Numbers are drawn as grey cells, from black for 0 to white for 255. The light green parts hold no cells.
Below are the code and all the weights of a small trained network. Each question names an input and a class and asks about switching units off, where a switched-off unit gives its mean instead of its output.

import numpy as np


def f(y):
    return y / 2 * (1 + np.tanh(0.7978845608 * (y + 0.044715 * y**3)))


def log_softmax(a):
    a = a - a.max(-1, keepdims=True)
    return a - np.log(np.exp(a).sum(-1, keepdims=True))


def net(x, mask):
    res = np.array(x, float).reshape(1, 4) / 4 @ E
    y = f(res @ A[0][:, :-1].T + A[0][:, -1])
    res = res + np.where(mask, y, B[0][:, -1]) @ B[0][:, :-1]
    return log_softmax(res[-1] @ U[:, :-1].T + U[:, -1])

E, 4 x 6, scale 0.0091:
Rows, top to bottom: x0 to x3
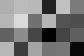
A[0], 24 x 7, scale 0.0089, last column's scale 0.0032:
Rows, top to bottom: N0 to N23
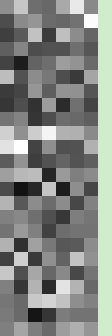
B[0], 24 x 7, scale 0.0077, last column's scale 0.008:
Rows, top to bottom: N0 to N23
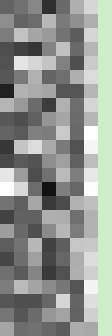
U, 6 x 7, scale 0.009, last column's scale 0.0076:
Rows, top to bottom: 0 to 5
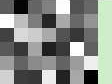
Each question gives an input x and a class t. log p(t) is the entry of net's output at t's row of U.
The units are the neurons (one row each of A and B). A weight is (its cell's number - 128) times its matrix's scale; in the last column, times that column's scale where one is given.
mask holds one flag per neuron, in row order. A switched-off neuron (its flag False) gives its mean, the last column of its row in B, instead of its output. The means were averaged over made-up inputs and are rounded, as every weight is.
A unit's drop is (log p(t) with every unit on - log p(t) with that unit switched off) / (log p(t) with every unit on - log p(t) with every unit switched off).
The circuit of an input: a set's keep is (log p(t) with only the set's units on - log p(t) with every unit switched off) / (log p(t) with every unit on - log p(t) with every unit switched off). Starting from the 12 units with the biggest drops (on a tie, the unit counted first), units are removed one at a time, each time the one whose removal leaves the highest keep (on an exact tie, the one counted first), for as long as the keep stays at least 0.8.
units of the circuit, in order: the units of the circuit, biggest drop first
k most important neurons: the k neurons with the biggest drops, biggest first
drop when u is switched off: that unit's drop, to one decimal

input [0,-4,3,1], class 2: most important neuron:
N21
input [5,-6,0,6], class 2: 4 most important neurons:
N20; N2; N13; N6
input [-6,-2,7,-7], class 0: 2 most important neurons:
N3; N22
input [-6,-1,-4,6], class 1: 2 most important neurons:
N13; N18
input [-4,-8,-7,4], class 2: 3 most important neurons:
N4; N6; N20
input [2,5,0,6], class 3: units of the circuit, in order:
N19; N14; N5
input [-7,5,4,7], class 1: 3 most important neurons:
N13; N7; N18
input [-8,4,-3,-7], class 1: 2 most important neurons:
N13; N7
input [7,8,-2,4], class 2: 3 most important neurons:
N10; N13; N7
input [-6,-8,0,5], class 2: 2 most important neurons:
N4; N6
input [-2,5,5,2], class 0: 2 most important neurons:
N4; N3
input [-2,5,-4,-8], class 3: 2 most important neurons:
N18; N0
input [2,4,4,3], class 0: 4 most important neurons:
N13; N4; N20; N2
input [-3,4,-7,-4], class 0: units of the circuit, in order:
N9
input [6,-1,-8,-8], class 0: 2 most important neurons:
N9; N21
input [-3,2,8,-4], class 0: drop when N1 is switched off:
0.0
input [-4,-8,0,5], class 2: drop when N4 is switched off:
0.2
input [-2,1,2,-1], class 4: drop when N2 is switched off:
0.1
